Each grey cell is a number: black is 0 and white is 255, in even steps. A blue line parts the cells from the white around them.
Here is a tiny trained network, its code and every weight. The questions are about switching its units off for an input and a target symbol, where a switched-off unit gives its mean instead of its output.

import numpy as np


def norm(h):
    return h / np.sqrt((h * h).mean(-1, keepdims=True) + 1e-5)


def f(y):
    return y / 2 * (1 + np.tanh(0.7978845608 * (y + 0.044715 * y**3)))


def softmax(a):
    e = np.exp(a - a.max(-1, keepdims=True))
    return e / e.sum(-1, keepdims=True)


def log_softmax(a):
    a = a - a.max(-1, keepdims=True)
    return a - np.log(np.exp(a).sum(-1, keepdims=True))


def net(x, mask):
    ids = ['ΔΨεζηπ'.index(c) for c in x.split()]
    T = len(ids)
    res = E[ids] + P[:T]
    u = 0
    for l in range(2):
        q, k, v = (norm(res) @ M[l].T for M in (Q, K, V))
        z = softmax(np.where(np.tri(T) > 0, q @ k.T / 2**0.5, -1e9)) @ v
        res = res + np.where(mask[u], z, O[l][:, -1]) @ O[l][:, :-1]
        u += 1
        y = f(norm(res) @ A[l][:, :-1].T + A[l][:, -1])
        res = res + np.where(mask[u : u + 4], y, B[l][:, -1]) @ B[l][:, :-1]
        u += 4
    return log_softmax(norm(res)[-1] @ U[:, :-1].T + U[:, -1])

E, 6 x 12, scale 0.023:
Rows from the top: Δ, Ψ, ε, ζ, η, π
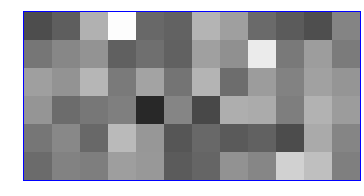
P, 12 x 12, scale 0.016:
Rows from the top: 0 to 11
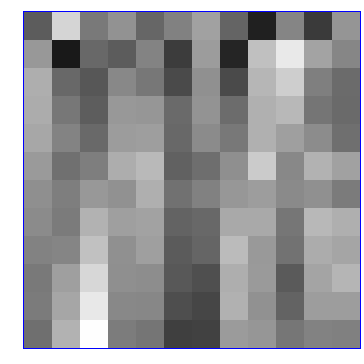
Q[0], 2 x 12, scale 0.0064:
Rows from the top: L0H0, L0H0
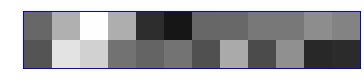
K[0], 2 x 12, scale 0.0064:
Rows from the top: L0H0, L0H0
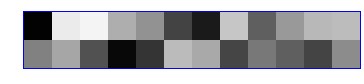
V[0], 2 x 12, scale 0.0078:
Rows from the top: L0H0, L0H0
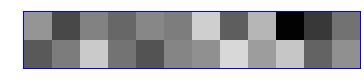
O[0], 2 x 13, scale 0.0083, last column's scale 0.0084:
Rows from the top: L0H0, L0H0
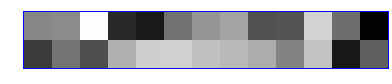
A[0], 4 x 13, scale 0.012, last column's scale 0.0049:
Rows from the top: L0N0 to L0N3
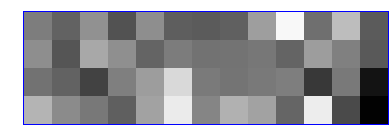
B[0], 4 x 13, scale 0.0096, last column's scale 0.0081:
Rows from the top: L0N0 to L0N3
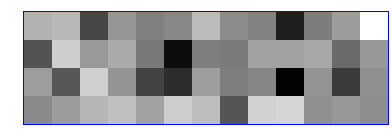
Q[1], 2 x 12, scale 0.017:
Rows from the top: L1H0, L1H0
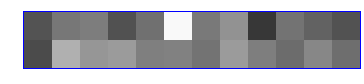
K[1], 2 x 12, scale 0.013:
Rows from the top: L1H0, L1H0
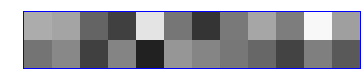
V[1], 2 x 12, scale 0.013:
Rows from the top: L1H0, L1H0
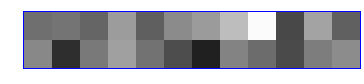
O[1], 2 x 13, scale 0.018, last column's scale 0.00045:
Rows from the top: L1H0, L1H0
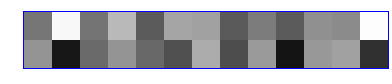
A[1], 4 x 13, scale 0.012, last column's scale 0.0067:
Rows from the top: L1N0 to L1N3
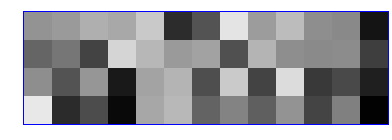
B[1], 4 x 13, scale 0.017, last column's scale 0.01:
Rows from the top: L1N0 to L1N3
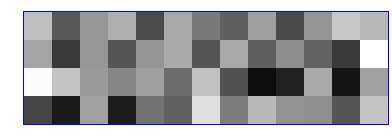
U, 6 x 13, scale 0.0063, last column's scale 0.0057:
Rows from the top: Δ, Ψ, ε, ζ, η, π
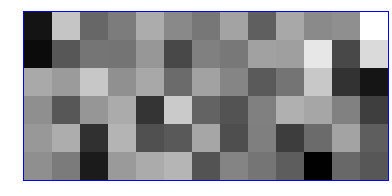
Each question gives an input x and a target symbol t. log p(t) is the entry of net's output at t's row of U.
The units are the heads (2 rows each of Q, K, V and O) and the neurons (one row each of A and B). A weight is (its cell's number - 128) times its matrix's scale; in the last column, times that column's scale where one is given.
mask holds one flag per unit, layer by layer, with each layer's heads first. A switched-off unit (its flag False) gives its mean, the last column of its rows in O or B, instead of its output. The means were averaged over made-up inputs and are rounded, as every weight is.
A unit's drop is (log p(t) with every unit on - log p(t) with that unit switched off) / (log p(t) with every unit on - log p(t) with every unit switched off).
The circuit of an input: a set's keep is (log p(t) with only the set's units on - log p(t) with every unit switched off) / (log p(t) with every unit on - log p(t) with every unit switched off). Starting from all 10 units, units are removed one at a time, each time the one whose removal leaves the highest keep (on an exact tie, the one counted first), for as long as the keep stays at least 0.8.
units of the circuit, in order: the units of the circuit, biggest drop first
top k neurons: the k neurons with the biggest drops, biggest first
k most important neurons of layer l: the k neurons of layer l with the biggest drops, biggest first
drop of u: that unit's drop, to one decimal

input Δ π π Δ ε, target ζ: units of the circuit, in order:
[L0H0; L1N0; L1H0; L0N0]
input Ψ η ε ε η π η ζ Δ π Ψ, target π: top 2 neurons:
[L1N1; L1N3]
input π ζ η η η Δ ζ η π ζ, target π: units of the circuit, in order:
[L0H0]
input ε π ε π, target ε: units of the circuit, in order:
[L1H0; L1N2]
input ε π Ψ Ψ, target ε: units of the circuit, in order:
[L1N2; L1H0]
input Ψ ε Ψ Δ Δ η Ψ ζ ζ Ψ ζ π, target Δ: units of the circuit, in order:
[L0H0; L1H0]
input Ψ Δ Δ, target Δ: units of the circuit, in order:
[L0H0; L1H0; L1N0]
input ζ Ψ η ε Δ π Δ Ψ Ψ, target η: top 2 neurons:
[L0N2; L0N0]
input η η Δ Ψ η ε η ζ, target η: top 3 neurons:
[L1N1; L1N3; L0N0]
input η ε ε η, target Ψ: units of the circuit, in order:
[L1H0; L1N3]
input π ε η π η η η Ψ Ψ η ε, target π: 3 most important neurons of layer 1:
[L1N1; L1N3; L1N2]
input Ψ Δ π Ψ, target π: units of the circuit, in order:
[L1N1; L1N3]
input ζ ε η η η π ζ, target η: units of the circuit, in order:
[L1H0; L0N2; L0H0]
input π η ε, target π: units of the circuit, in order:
[L0H0; L1N3]
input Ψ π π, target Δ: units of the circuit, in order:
[L1H0]
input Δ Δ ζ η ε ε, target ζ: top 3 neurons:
[L1N0; L0N2; L1N2]
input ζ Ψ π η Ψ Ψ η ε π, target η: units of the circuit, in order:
[L0N2; L1H0; L0H0]
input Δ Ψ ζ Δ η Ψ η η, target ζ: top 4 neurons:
[L1N0; L0N0; L0N2; L1N2]
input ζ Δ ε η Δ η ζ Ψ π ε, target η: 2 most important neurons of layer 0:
[L0N2; L0N0]
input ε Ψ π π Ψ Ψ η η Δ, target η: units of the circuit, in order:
[L1H0]
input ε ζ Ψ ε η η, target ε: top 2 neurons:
[L1N2; L0N0]
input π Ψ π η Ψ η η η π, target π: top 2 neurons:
[L1N1; L0N2]
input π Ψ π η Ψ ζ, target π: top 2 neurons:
[L0N2; L1N1]
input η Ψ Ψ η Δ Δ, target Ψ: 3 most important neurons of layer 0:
[L0N0; L0N1; L0N2]
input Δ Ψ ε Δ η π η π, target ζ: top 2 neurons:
[L1N0; L0N2]
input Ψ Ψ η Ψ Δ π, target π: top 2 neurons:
[L1N1; L0N0]
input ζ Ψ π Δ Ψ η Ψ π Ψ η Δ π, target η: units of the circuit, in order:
[L1H0]
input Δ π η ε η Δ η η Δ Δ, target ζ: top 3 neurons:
[L1N0; L0N0; L0N2]
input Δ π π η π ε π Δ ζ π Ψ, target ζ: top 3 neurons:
[L1N0; L0N0; L0N2]
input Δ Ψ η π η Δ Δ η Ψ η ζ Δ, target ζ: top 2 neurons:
[L1N0; L0N0]
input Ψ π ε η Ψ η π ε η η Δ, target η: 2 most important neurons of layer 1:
[L1N3; L1N1]
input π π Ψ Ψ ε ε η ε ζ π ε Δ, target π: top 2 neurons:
[L1N1; L1N3]
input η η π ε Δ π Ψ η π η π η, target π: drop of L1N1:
0.3
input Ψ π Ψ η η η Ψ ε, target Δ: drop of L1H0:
0.9
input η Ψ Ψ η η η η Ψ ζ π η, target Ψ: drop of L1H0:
1.5
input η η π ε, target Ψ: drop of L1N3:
0.2
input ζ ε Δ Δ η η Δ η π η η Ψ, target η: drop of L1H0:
0.1
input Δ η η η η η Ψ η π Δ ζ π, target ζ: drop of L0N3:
0.0
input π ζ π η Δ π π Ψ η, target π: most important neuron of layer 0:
[L0N0]
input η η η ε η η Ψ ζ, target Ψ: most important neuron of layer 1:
[L1N3]
